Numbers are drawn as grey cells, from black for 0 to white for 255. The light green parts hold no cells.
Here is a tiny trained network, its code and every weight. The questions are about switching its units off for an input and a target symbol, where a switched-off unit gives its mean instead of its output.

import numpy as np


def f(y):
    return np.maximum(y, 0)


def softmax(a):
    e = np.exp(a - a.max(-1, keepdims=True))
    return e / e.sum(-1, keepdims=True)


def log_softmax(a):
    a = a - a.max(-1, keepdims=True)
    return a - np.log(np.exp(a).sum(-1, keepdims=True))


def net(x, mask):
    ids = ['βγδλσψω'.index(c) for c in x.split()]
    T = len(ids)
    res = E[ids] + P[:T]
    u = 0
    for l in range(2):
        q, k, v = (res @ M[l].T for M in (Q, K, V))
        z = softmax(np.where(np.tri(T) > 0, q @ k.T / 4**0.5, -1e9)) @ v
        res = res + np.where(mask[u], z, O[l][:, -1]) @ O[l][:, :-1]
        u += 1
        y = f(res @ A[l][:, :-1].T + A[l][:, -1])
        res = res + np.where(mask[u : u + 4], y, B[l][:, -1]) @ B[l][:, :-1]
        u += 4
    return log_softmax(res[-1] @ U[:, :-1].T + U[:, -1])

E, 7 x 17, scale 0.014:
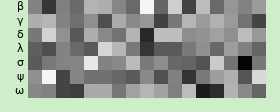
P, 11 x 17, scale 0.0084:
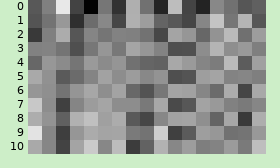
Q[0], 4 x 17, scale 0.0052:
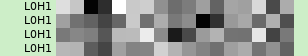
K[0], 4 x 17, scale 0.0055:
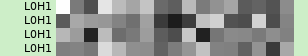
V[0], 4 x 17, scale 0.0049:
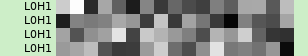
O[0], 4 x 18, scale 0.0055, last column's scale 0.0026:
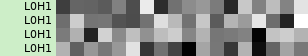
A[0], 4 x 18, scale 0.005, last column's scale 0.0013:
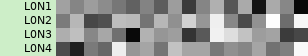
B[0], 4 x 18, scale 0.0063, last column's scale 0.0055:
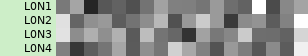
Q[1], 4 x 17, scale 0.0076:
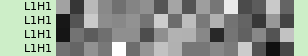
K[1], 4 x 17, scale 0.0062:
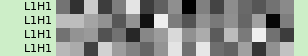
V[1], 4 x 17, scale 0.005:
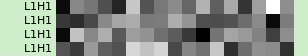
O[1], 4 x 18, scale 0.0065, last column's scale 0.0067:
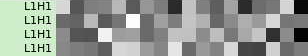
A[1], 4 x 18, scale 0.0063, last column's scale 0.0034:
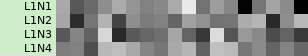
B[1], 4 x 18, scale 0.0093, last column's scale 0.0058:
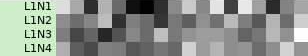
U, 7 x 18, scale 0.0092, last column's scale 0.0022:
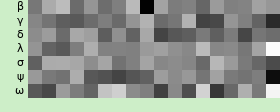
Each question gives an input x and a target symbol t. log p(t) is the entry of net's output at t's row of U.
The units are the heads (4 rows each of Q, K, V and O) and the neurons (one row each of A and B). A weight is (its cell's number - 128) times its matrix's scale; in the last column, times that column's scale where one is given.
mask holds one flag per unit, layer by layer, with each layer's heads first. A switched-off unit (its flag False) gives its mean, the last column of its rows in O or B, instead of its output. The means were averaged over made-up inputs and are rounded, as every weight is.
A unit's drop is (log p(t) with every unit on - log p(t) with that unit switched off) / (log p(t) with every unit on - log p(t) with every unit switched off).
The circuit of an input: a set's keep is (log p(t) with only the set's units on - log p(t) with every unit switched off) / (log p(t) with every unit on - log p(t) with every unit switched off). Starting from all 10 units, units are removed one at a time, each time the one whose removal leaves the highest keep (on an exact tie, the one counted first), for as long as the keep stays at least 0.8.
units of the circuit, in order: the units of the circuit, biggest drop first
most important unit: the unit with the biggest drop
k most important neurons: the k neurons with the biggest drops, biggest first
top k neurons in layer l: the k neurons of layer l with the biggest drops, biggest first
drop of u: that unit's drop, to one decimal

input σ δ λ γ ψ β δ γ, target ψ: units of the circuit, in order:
[L0H1, L1H1, L1N2]
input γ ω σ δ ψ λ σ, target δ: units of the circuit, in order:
[L1H1, L0H1, L0N2]
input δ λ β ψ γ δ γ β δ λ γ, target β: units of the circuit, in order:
[L1H1, L0H1, L0N3]
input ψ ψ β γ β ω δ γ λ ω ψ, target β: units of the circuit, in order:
[L0N4, L1H1, L0H1]
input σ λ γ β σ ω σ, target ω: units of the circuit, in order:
[L1H1, L0N2]
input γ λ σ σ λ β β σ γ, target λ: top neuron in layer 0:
[L0N3]
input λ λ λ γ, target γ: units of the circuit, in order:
[L0H1, L1H1, L1N3, L0N3]
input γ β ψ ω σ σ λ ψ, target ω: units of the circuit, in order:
[L1H1, L0H1]
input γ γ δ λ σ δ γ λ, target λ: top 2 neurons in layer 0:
[L0N3, L0N2]
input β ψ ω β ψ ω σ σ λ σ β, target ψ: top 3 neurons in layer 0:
[L0N3, L0N2, L0N1]
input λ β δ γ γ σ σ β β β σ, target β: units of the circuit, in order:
[L1H1, L0N4]
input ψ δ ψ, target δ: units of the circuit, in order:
[L1H1, L1N3]
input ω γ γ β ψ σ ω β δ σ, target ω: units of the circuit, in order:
[L1H1, L0H1, L0N2]
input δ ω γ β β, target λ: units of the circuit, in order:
[L0H1, L1N1, L0N4]
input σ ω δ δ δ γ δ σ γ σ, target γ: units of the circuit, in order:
[L1H1, L1N3, L0N3]
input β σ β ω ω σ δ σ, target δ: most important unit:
L0H1
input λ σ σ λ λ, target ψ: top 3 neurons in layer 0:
[L0N3, L0N2, L0N4]
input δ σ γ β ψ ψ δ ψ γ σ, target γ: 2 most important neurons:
[L0N3, L1N3]
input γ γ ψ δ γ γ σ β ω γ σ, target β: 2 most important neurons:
[L0N4, L1N2]
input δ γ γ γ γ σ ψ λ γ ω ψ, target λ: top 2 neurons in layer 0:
[L0N2, L0N3]
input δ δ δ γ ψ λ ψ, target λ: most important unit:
L1H1
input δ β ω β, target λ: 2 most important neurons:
[L0N3, L1N1]
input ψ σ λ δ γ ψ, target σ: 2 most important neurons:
[L0N4, L1N3]
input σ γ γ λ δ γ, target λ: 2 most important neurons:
[L0N1, L1N4]
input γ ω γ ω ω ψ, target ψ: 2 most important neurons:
[L1N2, L0N2]
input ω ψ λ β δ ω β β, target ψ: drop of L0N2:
0.2
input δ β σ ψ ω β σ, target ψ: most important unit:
L0H1
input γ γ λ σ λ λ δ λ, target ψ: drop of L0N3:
0.2
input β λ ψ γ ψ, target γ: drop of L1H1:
1.4
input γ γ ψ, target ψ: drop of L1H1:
1.7
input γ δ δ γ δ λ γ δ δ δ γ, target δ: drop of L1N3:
0.1
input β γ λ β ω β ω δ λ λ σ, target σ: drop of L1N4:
0.0
